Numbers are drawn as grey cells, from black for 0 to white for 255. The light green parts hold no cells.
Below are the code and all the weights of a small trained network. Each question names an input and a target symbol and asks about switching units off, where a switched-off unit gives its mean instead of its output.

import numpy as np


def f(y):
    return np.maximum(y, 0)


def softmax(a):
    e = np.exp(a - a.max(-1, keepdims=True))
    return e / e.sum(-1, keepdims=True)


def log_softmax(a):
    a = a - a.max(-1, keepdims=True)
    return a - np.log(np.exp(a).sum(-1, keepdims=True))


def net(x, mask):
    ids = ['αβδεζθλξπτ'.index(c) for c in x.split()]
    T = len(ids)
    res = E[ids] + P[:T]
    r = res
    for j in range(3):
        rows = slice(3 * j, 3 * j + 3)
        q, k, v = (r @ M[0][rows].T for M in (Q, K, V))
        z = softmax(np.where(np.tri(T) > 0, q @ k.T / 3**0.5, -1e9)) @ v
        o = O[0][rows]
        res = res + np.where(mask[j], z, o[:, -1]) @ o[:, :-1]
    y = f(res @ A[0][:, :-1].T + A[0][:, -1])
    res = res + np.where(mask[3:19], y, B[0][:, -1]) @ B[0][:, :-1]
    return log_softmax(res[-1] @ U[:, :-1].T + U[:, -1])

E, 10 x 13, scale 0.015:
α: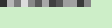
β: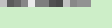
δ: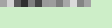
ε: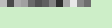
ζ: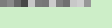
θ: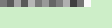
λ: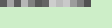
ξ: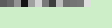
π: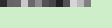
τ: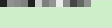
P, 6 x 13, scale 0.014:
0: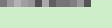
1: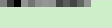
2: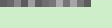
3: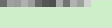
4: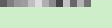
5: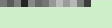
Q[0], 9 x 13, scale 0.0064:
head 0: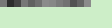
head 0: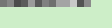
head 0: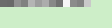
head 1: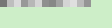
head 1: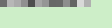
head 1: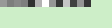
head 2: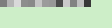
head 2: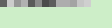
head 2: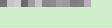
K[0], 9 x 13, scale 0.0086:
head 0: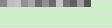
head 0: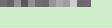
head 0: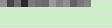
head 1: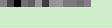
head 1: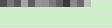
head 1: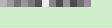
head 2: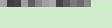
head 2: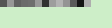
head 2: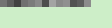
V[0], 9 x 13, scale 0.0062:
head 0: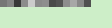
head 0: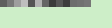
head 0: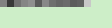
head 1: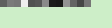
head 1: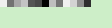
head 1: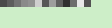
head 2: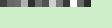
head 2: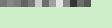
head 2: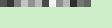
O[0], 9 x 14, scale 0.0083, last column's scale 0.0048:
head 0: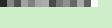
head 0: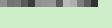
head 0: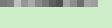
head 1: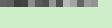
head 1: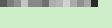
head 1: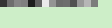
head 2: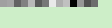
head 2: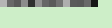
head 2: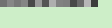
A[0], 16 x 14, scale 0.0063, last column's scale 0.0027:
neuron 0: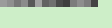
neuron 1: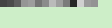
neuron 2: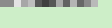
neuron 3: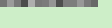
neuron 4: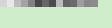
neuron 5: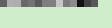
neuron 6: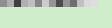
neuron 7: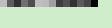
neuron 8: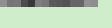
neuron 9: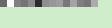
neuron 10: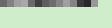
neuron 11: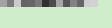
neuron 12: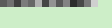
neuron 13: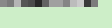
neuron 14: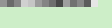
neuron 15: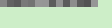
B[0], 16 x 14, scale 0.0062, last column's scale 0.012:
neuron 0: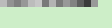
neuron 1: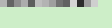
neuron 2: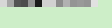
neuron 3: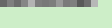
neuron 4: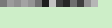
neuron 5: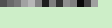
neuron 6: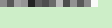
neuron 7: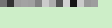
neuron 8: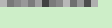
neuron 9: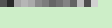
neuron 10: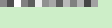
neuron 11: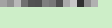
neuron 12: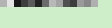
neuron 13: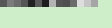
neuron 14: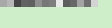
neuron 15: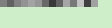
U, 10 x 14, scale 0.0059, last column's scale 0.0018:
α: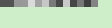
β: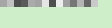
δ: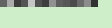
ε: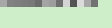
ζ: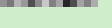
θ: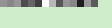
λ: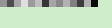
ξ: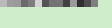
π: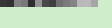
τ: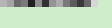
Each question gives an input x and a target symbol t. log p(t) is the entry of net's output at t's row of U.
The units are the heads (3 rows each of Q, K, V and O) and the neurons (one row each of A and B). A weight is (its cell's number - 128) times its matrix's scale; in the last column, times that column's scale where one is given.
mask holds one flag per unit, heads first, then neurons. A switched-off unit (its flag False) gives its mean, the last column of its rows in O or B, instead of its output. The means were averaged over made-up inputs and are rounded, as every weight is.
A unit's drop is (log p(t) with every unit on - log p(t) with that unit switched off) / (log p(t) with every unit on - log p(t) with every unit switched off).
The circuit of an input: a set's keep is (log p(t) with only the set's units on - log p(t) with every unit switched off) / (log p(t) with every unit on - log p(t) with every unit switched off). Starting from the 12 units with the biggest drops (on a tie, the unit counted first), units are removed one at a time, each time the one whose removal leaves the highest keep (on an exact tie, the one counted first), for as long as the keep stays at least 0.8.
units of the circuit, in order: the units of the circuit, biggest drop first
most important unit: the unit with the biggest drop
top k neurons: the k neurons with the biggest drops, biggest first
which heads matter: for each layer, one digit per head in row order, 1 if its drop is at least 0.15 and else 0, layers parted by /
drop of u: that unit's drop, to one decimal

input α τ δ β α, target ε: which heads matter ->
011
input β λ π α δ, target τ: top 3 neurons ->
neuron 6; neuron 12; neuron 2
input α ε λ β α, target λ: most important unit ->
head 1
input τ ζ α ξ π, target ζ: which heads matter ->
010
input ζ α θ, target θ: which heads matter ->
100
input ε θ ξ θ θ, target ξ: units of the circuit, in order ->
head 1; head 2; neuron 0
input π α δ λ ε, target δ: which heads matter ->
010
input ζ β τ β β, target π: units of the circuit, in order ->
head 2; head 1; neuron 6
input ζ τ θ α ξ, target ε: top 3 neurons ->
neuron 7; neuron 12; neuron 6
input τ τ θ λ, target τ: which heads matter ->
001
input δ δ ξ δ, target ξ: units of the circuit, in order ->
head 1; head 2; neuron 4
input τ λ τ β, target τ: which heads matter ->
001
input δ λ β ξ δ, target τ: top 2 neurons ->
neuron 6; neuron 12
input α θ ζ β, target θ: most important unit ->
neuron 2
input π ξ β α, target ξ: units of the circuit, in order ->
head 1; head 2; neuron 0
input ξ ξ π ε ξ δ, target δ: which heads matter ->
100
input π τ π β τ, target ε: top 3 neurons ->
neuron 7; neuron 12; neuron 6
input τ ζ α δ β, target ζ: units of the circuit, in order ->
head 1; neuron 6
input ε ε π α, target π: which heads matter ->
110
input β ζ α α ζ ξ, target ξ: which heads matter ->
010
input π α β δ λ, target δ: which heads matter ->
010
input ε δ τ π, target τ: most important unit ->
head 2
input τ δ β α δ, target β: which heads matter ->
011
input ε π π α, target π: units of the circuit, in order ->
head 1; neuron 2
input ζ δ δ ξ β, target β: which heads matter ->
000
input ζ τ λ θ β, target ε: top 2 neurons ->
neuron 7; neuron 12
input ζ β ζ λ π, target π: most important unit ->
head 2
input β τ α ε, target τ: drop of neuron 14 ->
-0.1
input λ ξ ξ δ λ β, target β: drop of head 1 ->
0.2
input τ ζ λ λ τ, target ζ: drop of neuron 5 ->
0.0
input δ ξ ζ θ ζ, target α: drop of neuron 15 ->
0.1
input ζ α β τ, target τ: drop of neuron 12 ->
0.2
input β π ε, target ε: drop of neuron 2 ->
0.3
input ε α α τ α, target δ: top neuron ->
neuron 12
